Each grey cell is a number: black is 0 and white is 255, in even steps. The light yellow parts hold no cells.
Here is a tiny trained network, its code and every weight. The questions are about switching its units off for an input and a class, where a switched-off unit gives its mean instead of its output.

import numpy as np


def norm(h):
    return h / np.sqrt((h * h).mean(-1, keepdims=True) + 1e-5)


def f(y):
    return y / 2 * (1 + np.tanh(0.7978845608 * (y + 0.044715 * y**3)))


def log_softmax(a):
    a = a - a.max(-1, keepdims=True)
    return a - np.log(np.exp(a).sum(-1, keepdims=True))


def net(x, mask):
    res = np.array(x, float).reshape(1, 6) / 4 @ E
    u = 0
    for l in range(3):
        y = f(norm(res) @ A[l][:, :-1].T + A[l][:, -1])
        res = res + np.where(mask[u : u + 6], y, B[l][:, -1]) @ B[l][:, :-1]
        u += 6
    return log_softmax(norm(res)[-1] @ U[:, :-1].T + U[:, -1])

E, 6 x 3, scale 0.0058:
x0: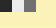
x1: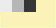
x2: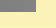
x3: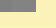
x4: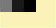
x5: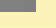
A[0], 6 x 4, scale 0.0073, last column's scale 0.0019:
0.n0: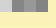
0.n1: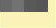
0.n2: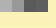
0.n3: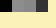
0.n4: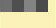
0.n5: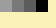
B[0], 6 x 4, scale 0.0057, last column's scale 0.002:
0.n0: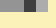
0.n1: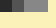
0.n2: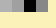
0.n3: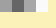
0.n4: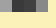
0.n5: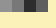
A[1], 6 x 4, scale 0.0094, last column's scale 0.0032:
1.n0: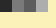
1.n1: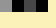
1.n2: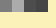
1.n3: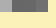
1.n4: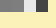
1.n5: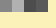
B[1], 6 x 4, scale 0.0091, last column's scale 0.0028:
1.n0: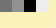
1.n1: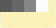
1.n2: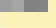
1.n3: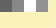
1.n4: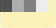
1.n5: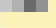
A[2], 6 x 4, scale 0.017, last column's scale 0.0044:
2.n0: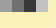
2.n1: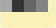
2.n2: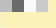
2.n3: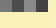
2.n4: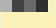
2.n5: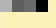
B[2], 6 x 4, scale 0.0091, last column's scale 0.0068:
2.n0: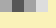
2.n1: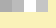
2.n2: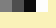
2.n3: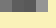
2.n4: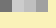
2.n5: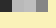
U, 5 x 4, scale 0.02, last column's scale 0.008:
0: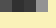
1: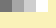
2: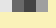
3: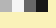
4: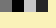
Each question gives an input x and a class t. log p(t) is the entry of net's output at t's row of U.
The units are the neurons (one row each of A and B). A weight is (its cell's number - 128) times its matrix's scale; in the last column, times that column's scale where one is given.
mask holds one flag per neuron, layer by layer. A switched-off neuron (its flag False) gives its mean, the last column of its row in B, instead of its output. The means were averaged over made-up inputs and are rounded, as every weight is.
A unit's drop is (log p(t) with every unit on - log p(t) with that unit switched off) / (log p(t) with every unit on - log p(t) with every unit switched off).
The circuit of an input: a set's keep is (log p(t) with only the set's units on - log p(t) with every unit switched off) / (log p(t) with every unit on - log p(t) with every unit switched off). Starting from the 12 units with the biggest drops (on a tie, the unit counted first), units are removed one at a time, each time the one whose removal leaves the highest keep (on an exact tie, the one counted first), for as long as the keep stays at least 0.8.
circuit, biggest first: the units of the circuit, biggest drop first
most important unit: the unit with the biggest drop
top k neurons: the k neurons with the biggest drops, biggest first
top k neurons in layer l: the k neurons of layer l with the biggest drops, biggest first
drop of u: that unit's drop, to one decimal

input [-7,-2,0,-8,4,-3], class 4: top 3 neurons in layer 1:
1.n1, 1.n3, 1.n0
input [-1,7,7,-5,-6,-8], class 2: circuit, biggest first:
1.n0, 2.n2
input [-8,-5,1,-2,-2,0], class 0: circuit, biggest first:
2.n2
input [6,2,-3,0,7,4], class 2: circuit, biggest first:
2.n0, 1.n5
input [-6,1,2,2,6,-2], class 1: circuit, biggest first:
2.n1, 2.n4
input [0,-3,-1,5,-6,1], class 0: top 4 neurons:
2.n2, 2.n1, 1.n0, 2.n4
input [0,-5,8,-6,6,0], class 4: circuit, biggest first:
2.n1, 1.n4
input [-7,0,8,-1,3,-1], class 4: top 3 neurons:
1.n3, 1.n0, 1.n1
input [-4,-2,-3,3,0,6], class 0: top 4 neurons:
1.n0, 2.n2, 1.n3, 2.n0
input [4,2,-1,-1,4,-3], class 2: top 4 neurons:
2.n0, 2.n2, 1.n5, 1.n4
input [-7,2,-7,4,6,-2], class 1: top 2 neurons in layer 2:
2.n1, 2.n4
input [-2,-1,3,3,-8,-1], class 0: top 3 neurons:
2.n2, 2.n1, 1.n0
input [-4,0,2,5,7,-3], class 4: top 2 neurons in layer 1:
1.n1, 1.n5
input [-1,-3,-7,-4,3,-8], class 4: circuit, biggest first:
2.n2
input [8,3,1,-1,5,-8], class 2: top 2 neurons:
2.n0, 1.n5
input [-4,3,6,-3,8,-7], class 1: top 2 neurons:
2.n1, 2.n4
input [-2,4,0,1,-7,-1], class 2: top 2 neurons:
2.n2, 1.n0
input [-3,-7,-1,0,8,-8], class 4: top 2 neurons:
2.n1, 2.n2
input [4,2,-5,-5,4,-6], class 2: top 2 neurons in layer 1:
1.n5, 1.n4
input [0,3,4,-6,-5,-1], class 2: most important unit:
1.n0
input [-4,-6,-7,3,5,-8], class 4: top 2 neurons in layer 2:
2.n1, 2.n2
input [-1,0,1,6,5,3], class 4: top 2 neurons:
1.n1, 0.n1
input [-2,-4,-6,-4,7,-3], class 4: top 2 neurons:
2.n1, 2.n2
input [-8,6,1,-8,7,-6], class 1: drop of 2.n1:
0.2
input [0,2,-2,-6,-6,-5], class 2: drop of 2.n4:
0.1
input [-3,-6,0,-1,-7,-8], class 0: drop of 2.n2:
0.7
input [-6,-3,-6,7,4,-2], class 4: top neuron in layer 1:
1.n1
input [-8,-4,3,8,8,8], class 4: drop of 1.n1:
0.2
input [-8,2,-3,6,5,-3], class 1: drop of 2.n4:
0.2
